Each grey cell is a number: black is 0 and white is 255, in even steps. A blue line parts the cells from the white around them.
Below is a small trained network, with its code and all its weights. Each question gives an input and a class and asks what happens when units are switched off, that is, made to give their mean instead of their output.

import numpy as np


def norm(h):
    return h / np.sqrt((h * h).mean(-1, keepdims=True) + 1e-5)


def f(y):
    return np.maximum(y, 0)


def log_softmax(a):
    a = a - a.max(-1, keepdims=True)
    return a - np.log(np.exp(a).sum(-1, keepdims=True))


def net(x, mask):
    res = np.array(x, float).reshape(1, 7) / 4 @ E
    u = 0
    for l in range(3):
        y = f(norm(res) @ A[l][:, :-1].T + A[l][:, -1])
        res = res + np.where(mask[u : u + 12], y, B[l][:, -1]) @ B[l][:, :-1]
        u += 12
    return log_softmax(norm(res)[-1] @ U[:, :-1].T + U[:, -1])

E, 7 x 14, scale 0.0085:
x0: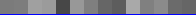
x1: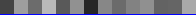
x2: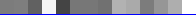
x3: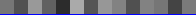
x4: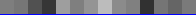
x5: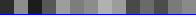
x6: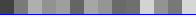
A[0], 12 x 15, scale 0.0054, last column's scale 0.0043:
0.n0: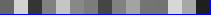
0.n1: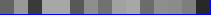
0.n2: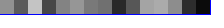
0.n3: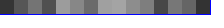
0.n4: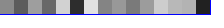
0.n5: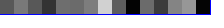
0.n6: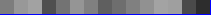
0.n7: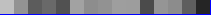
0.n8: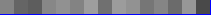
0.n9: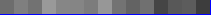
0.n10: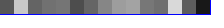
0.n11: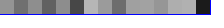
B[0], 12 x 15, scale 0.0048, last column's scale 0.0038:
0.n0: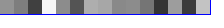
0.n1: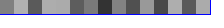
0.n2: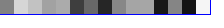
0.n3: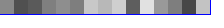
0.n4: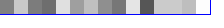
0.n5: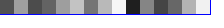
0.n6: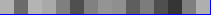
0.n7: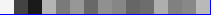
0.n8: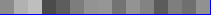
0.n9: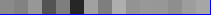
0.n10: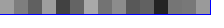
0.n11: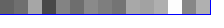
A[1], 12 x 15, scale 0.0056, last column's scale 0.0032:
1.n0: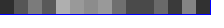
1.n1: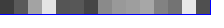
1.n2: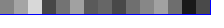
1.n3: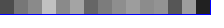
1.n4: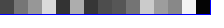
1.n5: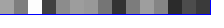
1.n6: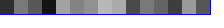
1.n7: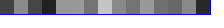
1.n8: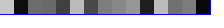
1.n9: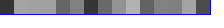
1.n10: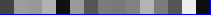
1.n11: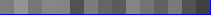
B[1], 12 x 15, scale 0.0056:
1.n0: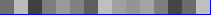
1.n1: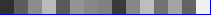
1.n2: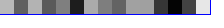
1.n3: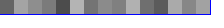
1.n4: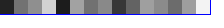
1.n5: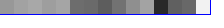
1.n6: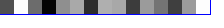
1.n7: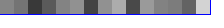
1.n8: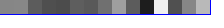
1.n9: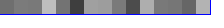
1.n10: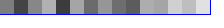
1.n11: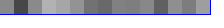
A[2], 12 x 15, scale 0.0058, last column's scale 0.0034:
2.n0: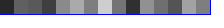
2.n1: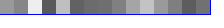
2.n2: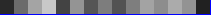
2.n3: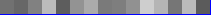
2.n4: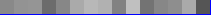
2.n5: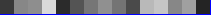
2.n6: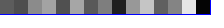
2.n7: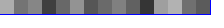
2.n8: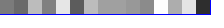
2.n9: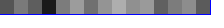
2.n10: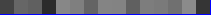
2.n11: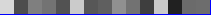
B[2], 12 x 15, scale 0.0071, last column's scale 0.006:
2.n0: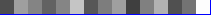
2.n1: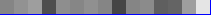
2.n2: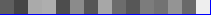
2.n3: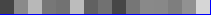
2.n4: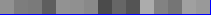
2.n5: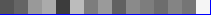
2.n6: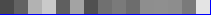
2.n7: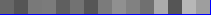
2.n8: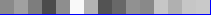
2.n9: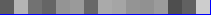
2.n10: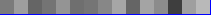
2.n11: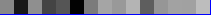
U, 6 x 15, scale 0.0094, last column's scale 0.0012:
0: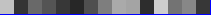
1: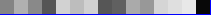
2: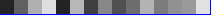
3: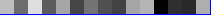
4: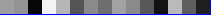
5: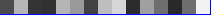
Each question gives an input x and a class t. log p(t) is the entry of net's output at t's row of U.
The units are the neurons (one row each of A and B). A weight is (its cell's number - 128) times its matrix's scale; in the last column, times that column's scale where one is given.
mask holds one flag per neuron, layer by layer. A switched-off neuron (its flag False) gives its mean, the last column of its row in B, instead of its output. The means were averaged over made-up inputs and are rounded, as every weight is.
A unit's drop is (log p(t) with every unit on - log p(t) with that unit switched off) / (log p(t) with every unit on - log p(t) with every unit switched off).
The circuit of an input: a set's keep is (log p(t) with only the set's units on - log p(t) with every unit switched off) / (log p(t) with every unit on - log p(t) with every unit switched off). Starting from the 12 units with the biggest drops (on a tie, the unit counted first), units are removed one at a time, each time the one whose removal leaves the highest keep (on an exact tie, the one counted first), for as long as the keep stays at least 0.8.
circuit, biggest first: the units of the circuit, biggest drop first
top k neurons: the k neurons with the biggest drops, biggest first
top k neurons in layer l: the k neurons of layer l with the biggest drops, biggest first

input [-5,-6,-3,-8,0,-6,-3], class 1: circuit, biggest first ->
0.n4
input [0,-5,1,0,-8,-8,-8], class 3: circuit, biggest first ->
1.n2; 1.n10
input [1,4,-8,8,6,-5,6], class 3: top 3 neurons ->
0.n2; 1.n2; 1.n5
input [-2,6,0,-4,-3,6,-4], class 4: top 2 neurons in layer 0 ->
0.n0; 0.n1
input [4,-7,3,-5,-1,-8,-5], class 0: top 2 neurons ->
2.n11; 1.n8
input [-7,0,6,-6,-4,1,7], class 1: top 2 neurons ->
0.n4; 2.n8
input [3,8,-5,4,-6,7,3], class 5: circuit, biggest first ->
1.n6; 0.n5
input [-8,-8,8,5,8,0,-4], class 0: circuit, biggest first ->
2.n11; 1.n8
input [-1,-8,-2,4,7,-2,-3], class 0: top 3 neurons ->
2.n11; 0.n7; 1.n8
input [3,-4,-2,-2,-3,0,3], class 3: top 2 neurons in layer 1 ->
1.n5; 1.n10
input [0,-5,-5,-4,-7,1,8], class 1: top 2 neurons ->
0.n4; 2.n8
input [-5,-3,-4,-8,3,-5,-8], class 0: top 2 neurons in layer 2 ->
2.n7; 2.n11
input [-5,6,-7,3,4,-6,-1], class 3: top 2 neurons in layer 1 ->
1.n2; 1.n5
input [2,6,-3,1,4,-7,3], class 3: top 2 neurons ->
1.n2; 0.n2
